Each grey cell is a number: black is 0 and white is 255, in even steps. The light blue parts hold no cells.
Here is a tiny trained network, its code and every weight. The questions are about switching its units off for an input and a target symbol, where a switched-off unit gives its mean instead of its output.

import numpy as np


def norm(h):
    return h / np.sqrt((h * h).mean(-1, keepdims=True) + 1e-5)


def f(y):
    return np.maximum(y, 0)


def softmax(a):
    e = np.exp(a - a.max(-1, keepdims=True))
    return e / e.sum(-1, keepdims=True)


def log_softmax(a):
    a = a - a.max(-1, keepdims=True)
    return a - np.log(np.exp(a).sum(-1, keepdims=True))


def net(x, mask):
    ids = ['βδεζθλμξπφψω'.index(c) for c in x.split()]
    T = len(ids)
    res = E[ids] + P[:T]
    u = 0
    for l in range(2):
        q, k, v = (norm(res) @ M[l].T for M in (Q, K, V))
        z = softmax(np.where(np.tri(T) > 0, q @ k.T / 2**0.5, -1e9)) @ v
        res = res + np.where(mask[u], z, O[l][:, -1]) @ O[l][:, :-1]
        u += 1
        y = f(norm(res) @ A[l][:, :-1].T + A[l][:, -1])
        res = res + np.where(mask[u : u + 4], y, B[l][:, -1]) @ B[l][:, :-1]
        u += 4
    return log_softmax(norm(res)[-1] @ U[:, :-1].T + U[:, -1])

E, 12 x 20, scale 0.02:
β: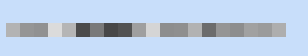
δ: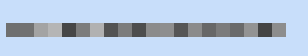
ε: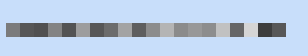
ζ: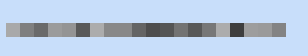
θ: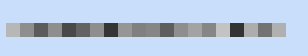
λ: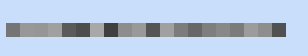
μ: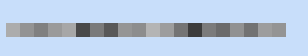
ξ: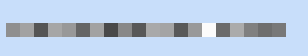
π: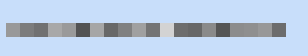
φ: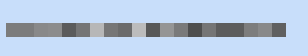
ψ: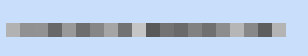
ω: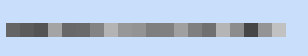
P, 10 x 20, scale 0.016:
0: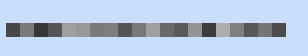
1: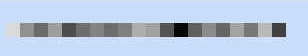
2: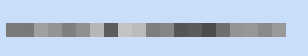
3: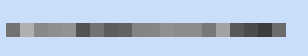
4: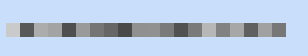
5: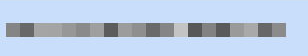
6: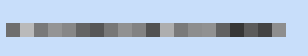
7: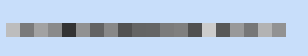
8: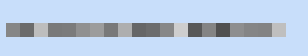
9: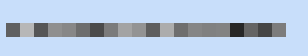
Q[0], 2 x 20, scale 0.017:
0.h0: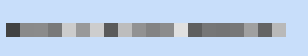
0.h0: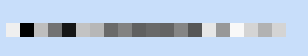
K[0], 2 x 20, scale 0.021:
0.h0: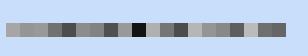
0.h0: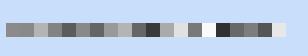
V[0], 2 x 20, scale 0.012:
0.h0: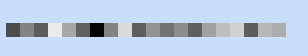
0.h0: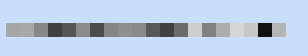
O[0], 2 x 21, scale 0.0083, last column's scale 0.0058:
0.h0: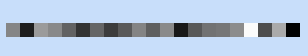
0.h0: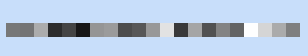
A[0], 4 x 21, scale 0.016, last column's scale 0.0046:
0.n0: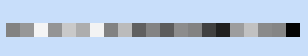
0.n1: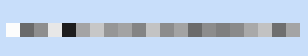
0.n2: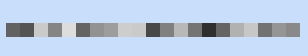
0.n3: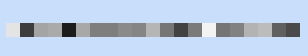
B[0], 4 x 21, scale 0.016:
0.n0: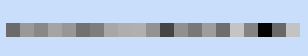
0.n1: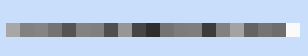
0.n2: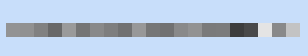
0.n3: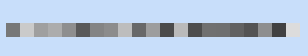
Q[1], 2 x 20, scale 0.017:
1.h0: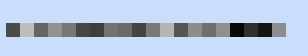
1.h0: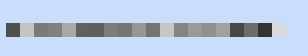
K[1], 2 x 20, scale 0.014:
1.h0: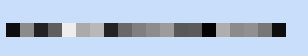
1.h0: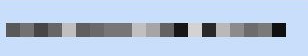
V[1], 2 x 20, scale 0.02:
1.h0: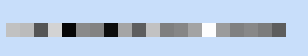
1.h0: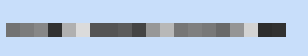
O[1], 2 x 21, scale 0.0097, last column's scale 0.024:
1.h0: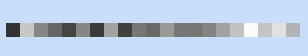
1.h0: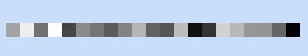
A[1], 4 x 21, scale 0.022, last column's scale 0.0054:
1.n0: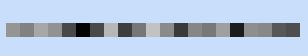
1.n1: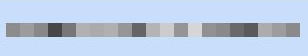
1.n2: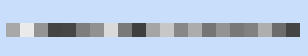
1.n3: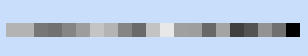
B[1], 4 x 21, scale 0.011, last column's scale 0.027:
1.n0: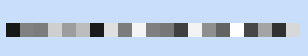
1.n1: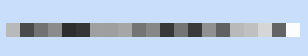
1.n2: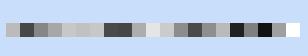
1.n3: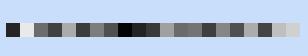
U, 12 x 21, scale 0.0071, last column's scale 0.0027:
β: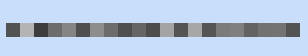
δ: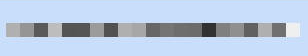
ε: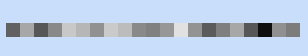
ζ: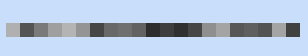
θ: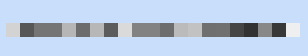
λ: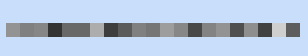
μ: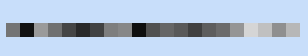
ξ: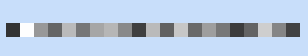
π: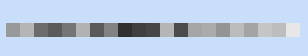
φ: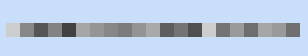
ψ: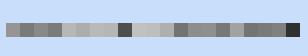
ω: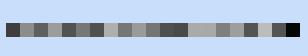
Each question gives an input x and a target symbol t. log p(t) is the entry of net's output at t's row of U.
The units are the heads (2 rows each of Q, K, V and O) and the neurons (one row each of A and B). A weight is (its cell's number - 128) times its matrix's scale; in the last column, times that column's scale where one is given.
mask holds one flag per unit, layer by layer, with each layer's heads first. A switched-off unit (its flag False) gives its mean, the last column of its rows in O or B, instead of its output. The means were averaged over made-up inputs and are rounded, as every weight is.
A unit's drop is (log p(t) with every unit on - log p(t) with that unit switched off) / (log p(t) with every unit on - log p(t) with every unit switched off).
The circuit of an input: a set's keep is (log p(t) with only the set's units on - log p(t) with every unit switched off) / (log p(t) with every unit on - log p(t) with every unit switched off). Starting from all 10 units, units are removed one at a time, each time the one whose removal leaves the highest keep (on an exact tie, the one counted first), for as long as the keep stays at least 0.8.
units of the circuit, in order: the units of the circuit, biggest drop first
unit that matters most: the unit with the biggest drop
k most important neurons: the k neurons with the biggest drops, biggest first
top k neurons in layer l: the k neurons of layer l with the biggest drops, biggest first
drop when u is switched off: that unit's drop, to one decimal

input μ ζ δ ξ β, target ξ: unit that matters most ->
0.n3
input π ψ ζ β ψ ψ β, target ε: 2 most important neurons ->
[0.n2 1.n1]
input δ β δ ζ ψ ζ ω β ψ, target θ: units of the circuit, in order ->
[1.h0 0.n3]
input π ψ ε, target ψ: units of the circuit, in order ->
[0.h0 1.n2 1.n0]
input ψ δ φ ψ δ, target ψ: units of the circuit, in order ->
[0.h0 1.n2 1.n0]
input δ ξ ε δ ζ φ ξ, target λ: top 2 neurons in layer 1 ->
[1.n2 1.n3]
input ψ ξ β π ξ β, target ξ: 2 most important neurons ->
[0.n2 1.n1]
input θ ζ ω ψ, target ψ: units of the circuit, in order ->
[1.n2 1.n0 0.h0]
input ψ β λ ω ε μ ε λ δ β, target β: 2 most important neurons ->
[1.n3 1.n0]
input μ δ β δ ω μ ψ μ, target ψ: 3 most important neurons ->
[1.n2 1.n0 0.n2]
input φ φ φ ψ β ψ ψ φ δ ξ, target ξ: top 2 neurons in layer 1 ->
[1.n3 1.n0]
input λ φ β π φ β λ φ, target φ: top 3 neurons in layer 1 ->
[1.n3 1.n1 1.n0]
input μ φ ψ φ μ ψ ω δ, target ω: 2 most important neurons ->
[1.n0 0.n3]
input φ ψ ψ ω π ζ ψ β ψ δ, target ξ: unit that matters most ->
0.h0
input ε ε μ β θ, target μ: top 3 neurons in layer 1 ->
[1.n2 1.n0 1.n3]
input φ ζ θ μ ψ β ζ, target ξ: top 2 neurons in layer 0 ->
[0.n1 0.n0]
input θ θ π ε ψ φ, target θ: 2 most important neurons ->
[0.n0 0.n1]
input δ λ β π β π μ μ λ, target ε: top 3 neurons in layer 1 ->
[1.n1 1.n3 1.n0]
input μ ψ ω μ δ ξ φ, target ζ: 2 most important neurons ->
[1.n0 1.n1]
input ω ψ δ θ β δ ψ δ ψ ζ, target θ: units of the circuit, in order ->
[1.h0]
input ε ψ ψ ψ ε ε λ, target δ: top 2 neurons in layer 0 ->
[0.n2 0.n3]
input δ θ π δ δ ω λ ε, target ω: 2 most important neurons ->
[1.n0 0.n3]
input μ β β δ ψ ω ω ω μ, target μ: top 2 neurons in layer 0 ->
[0.n3 0.n1]
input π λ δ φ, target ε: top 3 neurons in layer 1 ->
[1.n1 1.n0 1.n3]
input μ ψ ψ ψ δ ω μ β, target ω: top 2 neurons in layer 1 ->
[1.n0 1.n2]
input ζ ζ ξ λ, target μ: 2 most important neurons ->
[0.n0 0.n1]
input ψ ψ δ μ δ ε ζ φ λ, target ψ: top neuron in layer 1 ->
[1.n2]
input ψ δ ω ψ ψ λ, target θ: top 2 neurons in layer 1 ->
[1.n3 1.n0]
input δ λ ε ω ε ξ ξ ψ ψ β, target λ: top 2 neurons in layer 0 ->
[0.n2 0.n0]
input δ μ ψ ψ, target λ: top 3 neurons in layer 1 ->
[1.n2 1.n3 1.n0]
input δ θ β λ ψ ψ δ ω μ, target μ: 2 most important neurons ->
[0.n1 0.n3]
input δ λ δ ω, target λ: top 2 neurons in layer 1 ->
[1.n2 1.n3]
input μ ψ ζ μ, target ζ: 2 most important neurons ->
[1.n1 1.n0]
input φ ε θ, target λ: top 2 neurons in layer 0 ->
[0.n1 0.n2]
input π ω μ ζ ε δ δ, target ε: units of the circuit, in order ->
[0.h0]
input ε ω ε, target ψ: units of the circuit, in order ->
[0.h0 1.n2 1.n0]
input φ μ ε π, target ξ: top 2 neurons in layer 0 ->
[0.n1 0.n0]
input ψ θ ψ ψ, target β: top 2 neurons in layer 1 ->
[1.n3 1.n0]
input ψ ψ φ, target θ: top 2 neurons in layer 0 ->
[0.n0 0.n1]
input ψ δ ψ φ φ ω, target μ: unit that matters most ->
1.n1
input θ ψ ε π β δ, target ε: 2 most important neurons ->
[0.n0 1.n1]
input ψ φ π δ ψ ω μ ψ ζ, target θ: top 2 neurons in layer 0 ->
[0.n0 0.n2]
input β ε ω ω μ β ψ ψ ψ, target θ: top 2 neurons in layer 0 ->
[0.n0 0.n3]
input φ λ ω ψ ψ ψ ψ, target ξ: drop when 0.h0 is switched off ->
0.7
